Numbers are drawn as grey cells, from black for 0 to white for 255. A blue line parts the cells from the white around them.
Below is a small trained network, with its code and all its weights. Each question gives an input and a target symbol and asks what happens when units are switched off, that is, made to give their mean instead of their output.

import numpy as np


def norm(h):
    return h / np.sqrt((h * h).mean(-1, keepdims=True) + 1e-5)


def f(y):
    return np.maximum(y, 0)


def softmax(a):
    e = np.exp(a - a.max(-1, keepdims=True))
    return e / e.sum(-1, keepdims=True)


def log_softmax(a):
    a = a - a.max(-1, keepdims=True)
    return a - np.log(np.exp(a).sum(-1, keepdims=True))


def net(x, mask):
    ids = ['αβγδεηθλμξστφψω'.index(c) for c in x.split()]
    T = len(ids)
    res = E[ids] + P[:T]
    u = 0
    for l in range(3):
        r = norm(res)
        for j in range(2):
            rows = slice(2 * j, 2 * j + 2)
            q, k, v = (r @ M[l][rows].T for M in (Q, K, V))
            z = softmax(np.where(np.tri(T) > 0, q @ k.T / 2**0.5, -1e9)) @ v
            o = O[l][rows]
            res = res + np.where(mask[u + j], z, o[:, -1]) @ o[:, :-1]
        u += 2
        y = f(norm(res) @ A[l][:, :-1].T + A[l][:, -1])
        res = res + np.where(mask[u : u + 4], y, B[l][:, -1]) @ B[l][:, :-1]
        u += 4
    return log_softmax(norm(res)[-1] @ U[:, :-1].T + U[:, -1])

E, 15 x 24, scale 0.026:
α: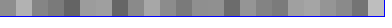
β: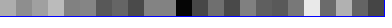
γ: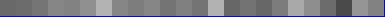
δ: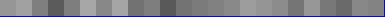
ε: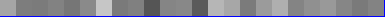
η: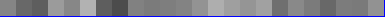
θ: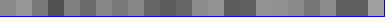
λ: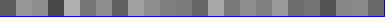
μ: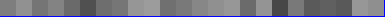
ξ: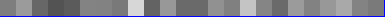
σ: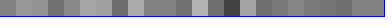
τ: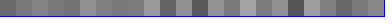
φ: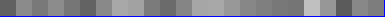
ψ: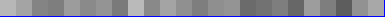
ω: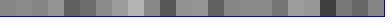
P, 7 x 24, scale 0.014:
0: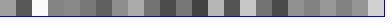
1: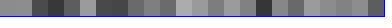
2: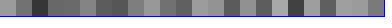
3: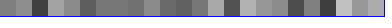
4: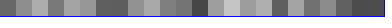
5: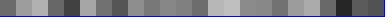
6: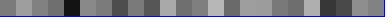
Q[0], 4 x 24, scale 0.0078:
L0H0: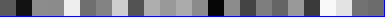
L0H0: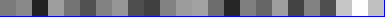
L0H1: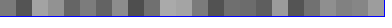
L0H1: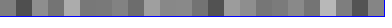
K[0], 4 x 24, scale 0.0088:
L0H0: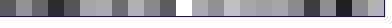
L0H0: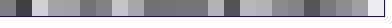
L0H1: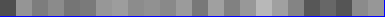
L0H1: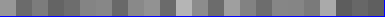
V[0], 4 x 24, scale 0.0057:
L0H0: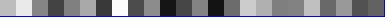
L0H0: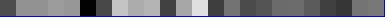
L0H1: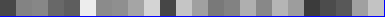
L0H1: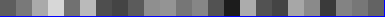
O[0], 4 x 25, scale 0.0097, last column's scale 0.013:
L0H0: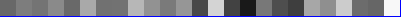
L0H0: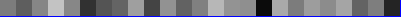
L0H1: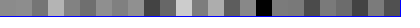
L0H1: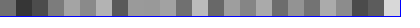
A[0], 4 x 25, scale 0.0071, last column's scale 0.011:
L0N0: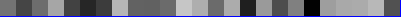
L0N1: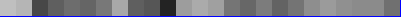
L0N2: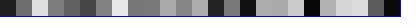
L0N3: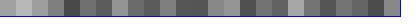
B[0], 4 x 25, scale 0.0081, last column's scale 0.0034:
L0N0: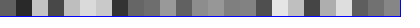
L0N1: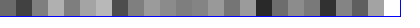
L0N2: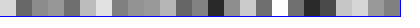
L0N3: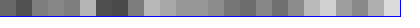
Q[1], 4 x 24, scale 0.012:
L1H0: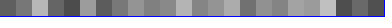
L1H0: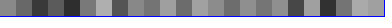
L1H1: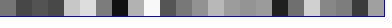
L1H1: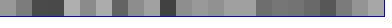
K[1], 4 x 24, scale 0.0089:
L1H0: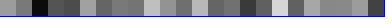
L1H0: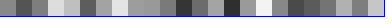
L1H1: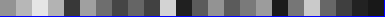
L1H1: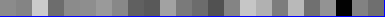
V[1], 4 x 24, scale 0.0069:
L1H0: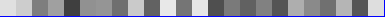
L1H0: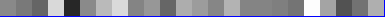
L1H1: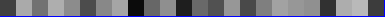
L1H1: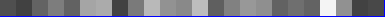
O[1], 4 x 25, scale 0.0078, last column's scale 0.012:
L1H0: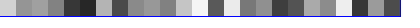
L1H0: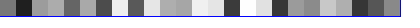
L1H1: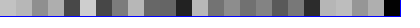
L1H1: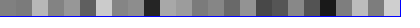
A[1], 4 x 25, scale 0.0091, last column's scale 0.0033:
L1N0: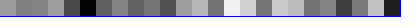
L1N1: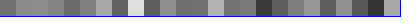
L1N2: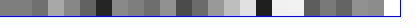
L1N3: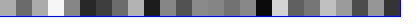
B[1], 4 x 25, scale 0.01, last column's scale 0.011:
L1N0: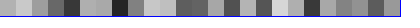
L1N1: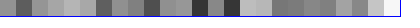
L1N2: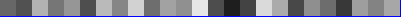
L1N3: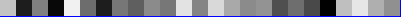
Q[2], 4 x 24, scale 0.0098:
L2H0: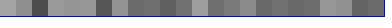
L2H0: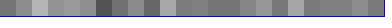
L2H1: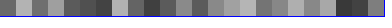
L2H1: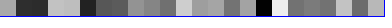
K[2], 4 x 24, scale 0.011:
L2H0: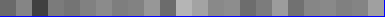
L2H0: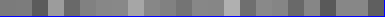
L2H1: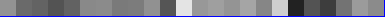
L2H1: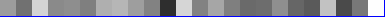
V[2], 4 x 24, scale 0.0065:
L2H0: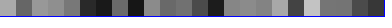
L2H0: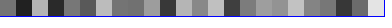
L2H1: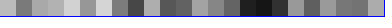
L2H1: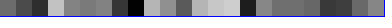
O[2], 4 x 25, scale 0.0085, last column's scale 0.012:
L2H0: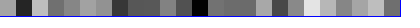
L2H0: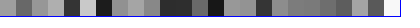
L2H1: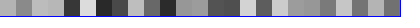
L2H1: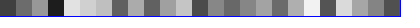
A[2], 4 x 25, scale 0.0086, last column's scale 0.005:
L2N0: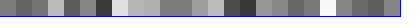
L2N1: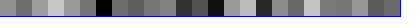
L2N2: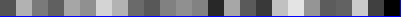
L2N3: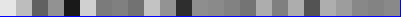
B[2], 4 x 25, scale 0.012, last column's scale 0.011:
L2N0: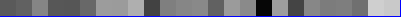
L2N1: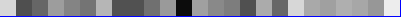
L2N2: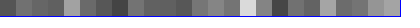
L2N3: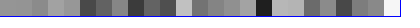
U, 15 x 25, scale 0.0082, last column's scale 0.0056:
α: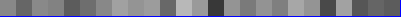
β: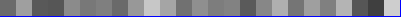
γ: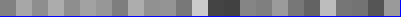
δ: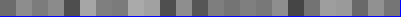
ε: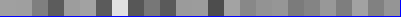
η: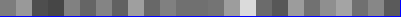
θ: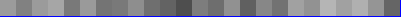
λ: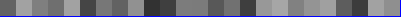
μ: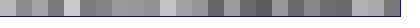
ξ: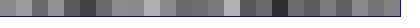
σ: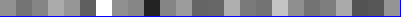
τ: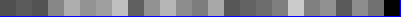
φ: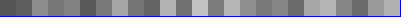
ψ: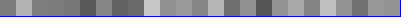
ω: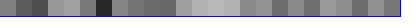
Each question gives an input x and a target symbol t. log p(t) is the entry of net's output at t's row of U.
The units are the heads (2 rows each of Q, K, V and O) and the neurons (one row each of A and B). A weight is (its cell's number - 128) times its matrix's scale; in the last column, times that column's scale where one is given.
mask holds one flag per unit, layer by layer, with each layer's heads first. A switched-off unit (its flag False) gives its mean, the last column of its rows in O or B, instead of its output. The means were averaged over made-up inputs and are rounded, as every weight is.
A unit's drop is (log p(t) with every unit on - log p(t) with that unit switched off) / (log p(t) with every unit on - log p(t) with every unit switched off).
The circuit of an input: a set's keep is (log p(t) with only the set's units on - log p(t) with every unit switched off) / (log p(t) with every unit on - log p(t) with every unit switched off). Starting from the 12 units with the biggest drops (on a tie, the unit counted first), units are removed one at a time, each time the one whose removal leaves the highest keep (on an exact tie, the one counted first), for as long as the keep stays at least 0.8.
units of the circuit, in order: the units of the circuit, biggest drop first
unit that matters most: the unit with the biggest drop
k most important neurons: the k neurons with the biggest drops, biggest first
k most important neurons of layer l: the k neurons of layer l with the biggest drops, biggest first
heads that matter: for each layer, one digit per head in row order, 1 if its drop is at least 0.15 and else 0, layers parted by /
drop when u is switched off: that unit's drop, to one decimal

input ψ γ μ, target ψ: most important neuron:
(L1N0)
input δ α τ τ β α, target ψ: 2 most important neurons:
(L2N3 L1N1)
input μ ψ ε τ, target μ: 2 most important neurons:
(L1N3 L1N2)
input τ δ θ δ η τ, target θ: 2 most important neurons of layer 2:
(L2N1 L2N3)
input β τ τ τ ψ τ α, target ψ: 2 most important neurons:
(L2N3 L1N2)
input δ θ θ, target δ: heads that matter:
10 / 00 / 00
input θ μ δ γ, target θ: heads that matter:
00 / 00 / 10
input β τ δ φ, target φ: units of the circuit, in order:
(L2N0 L1H0)
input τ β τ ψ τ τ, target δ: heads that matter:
10 / 01 / 01
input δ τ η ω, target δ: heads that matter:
10 / 00 / 00
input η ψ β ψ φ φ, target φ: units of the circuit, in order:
(L1H1 L2H0 L2N0)
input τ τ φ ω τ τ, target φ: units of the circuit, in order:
(L1H0 L2N0)
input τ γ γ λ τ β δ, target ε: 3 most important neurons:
(L2N3 L2N1 L1N1)
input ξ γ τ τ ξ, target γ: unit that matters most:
L0H0
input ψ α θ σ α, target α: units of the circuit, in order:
(L1H0 L2H0)
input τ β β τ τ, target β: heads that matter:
01 / 00 / 10
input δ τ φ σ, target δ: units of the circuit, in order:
(L0H0 L2N1)
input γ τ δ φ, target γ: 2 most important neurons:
(L1N2 L1N0)
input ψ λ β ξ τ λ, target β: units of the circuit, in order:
(L0H1 L0H0)
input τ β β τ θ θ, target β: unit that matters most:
L0H1
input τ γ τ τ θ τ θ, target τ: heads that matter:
01 / 11 / 00
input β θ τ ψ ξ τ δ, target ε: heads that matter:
11 / 01 / 01
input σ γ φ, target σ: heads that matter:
01 / 11 / 00
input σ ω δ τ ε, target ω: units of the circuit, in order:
(L0H0 L1N3)
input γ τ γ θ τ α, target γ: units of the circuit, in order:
(L0H0 L1N2 L1N0)
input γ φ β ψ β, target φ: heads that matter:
01 / 11 / 10
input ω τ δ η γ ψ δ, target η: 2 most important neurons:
(L2N2 L0N1)
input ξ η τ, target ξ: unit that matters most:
L2H1
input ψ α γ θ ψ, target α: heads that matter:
00 / 10 / 00
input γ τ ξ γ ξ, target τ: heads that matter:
01 / 01 / 00
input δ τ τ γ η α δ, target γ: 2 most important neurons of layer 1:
(L1N2 L1N0)
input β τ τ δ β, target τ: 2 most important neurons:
(L2N3 L0N3)
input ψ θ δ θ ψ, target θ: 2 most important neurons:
(L2N1 L2N3)
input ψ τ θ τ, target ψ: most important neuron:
(L1N0)
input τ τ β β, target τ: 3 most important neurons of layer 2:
(L2N3 L2N1 L2N2)
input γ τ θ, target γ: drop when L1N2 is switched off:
0.5
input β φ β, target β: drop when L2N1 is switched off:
0.3
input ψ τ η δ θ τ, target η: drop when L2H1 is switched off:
0.4
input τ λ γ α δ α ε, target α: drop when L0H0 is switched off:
0.2
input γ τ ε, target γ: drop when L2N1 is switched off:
0.0
